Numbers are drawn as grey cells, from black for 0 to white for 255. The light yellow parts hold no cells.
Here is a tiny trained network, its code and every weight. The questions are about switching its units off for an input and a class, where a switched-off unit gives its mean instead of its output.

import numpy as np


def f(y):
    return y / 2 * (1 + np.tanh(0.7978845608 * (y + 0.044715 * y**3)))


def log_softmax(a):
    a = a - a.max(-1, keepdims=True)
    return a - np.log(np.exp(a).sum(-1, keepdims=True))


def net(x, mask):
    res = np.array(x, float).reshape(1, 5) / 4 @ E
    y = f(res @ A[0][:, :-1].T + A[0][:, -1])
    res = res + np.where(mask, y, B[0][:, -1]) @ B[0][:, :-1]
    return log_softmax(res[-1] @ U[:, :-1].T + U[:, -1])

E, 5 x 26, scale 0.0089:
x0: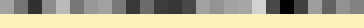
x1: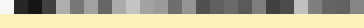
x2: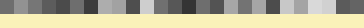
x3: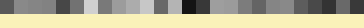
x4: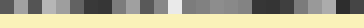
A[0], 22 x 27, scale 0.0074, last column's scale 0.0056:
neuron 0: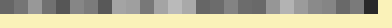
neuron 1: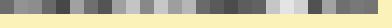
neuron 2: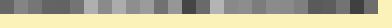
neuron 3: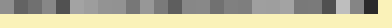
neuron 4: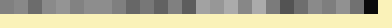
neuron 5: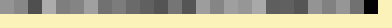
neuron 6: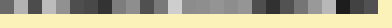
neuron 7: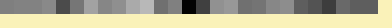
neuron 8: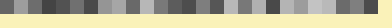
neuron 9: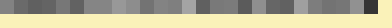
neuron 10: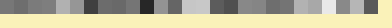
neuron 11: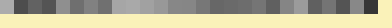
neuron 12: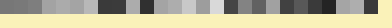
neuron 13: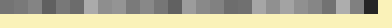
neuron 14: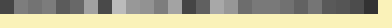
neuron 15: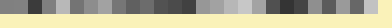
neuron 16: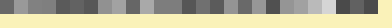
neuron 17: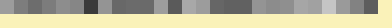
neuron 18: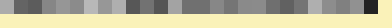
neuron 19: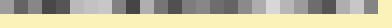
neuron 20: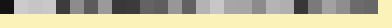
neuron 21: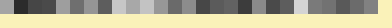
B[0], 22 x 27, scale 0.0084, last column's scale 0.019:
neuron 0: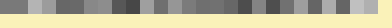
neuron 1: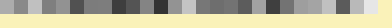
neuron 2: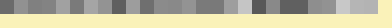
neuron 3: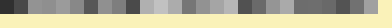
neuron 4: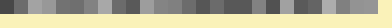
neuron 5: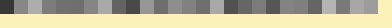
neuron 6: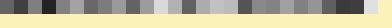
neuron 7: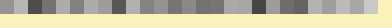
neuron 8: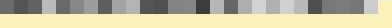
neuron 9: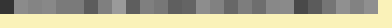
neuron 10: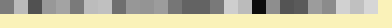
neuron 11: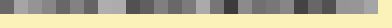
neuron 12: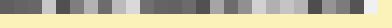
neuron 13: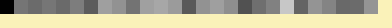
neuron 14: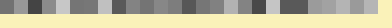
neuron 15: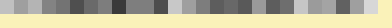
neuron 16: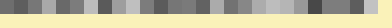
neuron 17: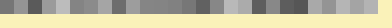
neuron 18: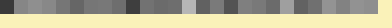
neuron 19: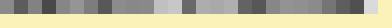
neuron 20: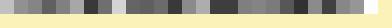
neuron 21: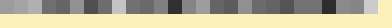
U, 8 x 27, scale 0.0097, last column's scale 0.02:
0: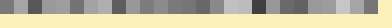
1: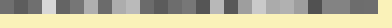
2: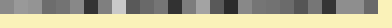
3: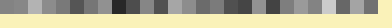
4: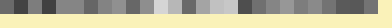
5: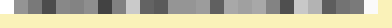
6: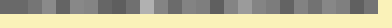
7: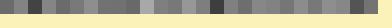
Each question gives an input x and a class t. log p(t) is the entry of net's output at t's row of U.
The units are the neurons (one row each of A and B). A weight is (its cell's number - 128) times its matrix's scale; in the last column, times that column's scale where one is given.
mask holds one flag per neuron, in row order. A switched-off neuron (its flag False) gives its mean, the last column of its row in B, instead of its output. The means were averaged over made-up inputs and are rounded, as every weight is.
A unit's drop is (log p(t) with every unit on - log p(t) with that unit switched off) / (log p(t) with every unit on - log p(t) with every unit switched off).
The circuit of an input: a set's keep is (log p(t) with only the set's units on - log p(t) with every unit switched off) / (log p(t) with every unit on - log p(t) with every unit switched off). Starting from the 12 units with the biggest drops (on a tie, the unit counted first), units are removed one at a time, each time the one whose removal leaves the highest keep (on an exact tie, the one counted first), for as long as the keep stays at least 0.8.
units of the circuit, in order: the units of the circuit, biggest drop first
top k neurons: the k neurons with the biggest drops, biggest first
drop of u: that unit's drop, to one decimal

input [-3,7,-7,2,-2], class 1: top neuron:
[neuron 12]
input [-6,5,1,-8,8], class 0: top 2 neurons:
[neuron 10; neuron 17]
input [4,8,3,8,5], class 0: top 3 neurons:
[neuron 7; neuron 14; neuron 20]
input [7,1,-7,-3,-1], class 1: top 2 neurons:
[neuron 12; neuron 1]
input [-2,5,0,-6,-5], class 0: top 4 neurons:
[neuron 20; neuron 10; neuron 6; neuron 17]
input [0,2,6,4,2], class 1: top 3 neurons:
[neuron 8; neuron 16; neuron 10]
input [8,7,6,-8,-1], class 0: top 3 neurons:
[neuron 10; neuron 17; neuron 20]
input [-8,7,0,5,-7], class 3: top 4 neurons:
[neuron 1; neuron 20; neuron 0; neuron 6]
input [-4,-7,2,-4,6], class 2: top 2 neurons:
[neuron 20; neuron 19]
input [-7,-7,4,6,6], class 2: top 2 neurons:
[neuron 20; neuron 15]
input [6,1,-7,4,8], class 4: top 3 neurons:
[neuron 6; neuron 8; neuron 16]
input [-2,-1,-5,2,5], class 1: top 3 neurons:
[neuron 12; neuron 19; neuron 3]
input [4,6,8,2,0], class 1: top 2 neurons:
[neuron 8; neuron 16]
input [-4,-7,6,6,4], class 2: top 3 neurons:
[neuron 20; neuron 12; neuron 10]
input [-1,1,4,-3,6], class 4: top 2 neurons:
[neuron 6; neuron 12]
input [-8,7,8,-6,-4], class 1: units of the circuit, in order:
[neuron 8]
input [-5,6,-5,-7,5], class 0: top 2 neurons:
[neuron 10; neuron 20]
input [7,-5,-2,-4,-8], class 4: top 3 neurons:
[neuron 19; neuron 1; neuron 3]
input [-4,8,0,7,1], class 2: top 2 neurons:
[neuron 21; neuron 11]
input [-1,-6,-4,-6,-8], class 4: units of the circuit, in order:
[neuron 19]
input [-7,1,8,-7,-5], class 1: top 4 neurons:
[neuron 8; neuron 16; neuron 7; neuron 14]
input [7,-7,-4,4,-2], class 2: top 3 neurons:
[neuron 20; neuron 1; neuron 0]
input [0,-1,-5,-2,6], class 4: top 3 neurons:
[neuron 6; neuron 8; neuron 16]
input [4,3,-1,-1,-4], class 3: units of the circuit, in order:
[neuron 20; neuron 15]
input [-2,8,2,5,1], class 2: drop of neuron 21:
1.2
